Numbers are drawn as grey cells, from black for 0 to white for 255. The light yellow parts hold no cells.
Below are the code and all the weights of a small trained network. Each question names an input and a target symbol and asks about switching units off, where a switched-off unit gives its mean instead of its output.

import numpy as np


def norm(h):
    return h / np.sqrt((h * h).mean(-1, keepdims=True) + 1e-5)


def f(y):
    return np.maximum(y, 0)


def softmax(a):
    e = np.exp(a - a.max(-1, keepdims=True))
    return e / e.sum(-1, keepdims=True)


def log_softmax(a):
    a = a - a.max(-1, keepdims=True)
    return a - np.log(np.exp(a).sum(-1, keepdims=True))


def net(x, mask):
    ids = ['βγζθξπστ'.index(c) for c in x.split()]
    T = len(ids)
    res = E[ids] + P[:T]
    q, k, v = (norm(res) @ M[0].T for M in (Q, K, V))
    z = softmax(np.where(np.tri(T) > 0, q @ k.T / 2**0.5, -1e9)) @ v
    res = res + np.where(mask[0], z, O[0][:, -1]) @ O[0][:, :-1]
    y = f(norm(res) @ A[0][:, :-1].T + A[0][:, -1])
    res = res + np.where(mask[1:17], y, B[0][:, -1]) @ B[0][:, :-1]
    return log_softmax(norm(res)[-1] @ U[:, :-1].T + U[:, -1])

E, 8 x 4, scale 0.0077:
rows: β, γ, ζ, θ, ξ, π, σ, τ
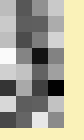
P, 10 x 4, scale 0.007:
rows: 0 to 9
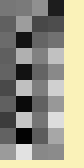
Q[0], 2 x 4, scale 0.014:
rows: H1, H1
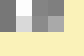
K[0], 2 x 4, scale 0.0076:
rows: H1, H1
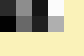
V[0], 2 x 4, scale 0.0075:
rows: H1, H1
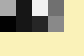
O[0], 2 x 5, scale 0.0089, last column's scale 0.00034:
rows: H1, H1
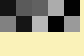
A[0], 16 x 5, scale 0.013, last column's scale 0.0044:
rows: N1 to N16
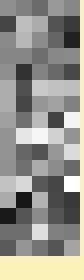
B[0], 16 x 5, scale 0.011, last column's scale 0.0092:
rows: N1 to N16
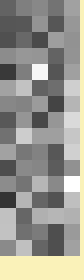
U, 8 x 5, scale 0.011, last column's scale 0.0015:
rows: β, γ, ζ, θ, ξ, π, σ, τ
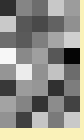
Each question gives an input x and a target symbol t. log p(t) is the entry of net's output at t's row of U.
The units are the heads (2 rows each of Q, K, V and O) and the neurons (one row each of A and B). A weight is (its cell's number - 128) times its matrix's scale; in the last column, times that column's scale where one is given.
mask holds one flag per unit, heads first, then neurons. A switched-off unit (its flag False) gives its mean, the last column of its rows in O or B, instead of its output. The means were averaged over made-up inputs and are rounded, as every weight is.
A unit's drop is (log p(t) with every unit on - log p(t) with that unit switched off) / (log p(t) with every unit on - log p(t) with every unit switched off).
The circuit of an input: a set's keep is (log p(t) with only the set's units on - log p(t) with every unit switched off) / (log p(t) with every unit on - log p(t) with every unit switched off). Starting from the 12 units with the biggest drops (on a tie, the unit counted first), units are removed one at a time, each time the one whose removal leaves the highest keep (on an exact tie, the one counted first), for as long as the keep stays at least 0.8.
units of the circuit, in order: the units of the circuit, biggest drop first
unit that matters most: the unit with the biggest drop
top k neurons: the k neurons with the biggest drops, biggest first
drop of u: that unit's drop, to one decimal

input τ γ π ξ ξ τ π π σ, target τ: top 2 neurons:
(N8; N5)
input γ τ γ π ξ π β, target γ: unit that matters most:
N9
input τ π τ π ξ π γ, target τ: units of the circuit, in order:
(H1; N8; N14)
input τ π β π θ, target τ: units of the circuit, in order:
(H1; N8; N13)
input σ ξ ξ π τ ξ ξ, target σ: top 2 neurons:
(N12; N9)
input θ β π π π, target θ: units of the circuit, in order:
(N14; N13)
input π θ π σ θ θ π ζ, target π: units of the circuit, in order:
(H1; N13)
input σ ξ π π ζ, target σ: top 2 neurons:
(N12; N9)
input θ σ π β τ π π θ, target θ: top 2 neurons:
(N12; N9)
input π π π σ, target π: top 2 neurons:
(N13; N5)
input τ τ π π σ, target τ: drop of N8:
0.2
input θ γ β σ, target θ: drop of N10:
0.2
